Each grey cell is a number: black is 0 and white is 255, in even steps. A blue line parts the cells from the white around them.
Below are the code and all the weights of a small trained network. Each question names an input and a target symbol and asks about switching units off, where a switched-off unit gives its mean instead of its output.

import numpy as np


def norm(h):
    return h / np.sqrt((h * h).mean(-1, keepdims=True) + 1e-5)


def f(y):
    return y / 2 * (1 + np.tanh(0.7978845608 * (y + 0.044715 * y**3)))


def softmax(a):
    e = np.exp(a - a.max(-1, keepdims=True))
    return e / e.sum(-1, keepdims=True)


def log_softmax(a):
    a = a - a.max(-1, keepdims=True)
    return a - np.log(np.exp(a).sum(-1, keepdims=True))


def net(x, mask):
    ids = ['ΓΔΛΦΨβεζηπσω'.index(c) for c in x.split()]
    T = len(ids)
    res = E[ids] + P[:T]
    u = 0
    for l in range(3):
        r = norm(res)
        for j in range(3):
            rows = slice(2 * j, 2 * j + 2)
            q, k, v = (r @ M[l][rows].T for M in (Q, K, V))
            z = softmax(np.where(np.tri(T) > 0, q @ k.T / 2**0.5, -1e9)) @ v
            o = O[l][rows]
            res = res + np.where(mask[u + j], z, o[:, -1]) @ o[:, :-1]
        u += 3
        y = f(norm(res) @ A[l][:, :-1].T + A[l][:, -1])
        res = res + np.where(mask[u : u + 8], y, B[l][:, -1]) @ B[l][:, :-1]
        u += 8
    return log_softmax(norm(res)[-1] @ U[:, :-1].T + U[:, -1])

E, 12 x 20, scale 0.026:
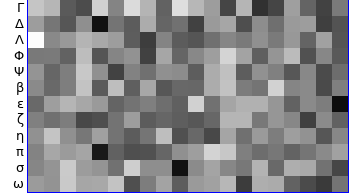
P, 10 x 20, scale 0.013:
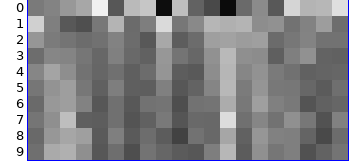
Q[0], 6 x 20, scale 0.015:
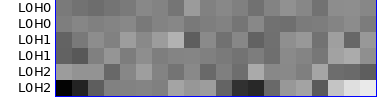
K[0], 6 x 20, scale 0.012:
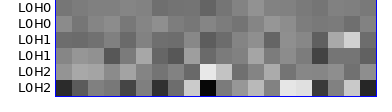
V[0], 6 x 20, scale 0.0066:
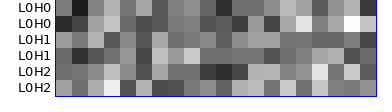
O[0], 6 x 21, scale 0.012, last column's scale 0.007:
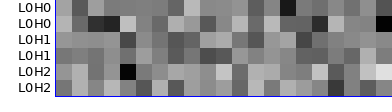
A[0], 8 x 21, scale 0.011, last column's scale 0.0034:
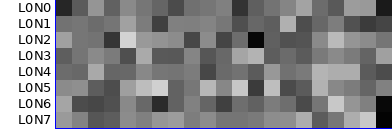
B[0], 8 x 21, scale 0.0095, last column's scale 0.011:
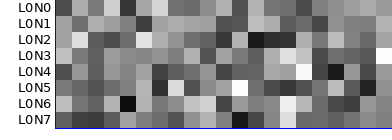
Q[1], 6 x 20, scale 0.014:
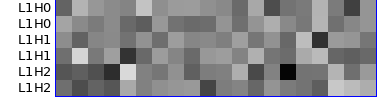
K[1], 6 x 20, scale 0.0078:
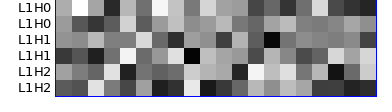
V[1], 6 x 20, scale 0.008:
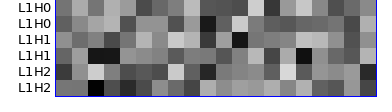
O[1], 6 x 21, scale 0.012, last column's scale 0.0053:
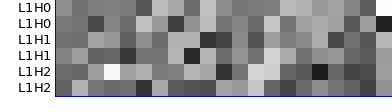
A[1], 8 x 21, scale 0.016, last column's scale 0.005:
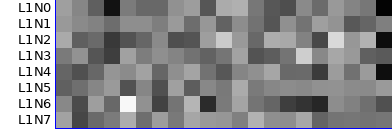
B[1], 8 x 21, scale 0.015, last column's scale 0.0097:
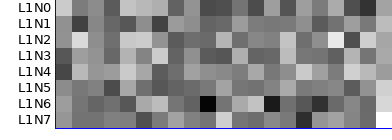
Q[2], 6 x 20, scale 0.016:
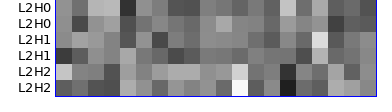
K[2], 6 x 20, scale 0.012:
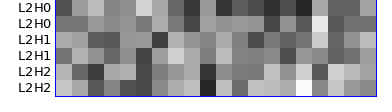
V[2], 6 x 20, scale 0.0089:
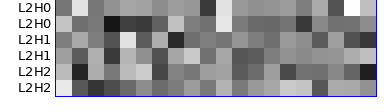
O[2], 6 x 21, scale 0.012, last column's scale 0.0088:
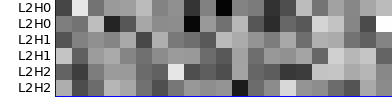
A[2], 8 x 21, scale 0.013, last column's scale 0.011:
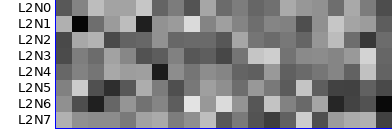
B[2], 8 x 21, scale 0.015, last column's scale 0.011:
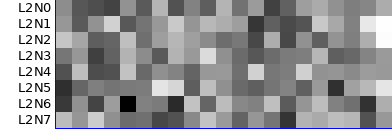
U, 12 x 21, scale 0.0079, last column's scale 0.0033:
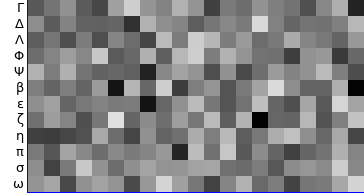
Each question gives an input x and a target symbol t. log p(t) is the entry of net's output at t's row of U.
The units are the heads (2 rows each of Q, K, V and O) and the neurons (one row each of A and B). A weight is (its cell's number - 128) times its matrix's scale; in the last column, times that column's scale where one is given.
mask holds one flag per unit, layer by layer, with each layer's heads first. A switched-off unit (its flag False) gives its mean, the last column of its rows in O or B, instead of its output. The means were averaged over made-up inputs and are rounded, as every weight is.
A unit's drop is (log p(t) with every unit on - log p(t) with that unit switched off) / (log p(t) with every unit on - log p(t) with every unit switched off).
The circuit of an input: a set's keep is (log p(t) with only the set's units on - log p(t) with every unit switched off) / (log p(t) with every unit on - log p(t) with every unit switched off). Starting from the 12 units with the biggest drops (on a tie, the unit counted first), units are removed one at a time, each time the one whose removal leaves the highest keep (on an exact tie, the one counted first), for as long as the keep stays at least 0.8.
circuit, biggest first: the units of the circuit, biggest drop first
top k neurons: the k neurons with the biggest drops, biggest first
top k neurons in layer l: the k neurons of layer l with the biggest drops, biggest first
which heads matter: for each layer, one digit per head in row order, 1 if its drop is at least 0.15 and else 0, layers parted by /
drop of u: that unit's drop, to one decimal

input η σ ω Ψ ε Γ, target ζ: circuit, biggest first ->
(L0H2)
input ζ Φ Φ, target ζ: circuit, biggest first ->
(L0H0, L2H0)
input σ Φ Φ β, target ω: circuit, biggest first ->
(L1H2, L2H0)
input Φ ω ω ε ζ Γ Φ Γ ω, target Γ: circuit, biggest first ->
(L0H0, L2H2, L2N5)
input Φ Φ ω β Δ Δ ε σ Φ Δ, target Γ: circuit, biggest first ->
(L2N5, L2H2)
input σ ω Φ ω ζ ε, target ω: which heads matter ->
000 / 001 / 000
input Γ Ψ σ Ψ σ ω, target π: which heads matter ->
001 / 000 / 000
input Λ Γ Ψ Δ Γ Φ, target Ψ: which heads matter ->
101 / 001 / 010
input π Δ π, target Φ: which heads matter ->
010 / 000 / 000
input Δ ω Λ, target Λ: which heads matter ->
000 / 000 / 000
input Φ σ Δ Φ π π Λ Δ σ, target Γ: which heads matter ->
001 / 000 / 000
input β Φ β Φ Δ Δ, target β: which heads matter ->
100 / 001 / 000
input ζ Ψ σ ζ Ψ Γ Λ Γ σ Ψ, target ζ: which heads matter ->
101 / 101 / 001
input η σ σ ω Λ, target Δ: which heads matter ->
101 / 010 / 000
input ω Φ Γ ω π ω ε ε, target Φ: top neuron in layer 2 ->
(L2N1)
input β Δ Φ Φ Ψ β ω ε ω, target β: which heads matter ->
100 / 001 / 000
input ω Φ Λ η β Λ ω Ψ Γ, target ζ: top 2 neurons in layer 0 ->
(L0N2, L0N5)
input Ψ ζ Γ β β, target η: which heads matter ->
101 / 100 / 000
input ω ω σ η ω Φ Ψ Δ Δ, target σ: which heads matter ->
001 / 000 / 000
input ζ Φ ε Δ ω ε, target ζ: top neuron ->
(L2N2)
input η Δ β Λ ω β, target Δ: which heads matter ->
100 / 010 / 000
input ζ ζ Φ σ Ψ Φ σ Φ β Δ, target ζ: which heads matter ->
101 / 100 / 000
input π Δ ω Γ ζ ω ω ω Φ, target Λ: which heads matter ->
001 / 000 / 100
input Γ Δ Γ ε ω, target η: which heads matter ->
101 / 000 / 001
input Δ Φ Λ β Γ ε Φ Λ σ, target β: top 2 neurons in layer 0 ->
(L0N4, L0N2)
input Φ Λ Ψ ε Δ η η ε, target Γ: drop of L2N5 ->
0.3
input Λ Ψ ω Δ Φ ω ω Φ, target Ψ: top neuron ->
(L2N7)
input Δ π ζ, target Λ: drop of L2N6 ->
0.2
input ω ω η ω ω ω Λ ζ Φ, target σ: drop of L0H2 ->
0.1
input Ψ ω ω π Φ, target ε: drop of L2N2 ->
0.0
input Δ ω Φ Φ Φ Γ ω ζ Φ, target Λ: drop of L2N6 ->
0.3
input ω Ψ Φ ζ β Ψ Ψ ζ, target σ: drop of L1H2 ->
0.1
